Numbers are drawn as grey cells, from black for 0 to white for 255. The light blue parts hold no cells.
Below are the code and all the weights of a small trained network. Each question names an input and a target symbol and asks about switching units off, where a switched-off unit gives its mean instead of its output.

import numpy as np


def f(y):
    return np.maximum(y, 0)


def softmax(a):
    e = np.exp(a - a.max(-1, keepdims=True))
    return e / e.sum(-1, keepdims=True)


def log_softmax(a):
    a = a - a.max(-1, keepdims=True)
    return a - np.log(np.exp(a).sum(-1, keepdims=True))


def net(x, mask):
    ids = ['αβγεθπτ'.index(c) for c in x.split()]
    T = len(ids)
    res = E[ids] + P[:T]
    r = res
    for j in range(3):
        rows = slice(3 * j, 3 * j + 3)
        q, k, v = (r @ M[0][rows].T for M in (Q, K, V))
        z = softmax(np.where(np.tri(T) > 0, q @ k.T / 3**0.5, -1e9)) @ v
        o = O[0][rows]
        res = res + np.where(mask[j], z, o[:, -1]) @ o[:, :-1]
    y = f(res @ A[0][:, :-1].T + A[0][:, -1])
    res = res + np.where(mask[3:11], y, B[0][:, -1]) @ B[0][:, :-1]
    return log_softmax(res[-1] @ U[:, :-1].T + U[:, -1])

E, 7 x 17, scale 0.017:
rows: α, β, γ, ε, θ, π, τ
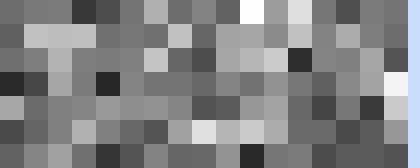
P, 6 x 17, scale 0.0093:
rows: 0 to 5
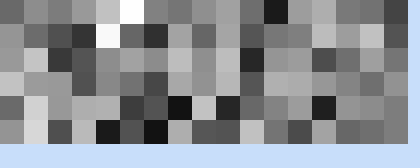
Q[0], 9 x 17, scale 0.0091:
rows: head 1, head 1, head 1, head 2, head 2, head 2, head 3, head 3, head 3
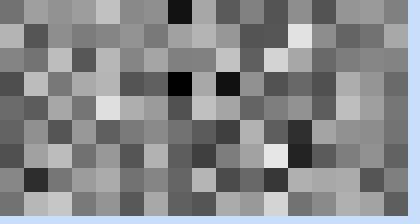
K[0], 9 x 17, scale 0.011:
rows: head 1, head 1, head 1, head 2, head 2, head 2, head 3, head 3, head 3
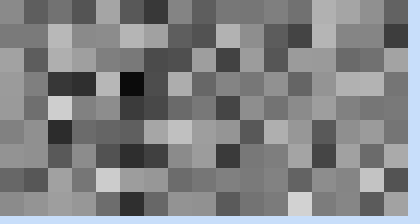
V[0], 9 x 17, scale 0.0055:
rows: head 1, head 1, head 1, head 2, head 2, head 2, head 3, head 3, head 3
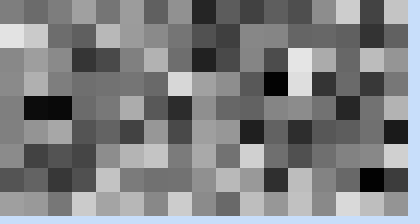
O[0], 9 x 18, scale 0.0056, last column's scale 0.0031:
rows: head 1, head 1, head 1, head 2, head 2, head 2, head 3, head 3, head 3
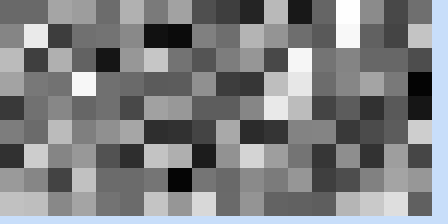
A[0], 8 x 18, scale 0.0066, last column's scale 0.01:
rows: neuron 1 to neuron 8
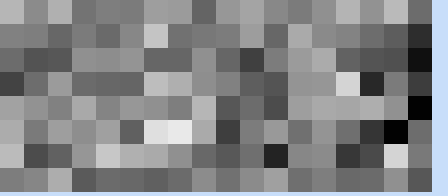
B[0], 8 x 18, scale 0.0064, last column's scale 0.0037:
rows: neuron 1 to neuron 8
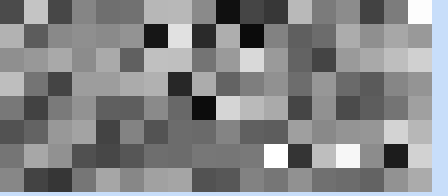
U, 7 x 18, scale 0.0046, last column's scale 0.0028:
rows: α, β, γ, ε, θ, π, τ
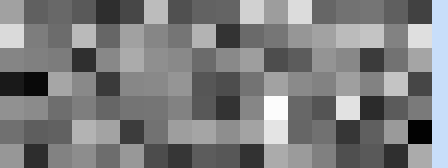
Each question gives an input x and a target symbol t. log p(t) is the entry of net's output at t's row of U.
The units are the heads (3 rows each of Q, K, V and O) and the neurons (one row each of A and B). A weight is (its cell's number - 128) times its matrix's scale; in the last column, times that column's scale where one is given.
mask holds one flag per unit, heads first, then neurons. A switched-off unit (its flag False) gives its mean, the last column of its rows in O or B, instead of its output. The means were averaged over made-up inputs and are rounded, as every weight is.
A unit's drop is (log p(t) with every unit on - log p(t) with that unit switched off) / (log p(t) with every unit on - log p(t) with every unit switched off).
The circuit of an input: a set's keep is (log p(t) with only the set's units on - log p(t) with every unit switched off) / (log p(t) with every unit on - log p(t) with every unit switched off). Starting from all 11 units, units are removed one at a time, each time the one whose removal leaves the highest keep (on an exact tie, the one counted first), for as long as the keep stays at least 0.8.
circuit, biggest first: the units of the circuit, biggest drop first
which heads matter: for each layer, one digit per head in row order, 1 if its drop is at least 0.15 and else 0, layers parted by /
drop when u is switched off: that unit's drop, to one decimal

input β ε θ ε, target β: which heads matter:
010
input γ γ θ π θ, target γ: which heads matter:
010
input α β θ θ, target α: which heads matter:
110
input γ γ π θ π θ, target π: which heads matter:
110
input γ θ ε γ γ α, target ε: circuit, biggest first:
(head 1; neuron 6; head 2)
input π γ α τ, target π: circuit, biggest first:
(head 1)
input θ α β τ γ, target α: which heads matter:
110
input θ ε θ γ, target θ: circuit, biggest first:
(head 1; head 2)
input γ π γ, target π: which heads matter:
101
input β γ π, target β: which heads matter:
010
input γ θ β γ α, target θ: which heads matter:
110
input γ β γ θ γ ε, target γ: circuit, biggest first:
(head 2; head 3)
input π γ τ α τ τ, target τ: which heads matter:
010
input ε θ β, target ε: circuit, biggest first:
(head 1)
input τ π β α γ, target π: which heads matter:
100
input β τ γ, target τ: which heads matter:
001
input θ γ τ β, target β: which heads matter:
001
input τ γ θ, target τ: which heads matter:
010
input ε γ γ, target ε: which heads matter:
100
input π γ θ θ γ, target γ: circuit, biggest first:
(head 2)
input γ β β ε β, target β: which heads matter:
011
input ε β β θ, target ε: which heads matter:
110
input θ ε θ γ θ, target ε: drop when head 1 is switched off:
0.8
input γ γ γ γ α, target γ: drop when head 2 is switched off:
1.1
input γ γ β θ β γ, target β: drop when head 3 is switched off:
0.1
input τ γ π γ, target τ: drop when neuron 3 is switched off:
0.2
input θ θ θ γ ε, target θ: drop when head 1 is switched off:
0.7
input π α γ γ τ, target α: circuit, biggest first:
(head 1)
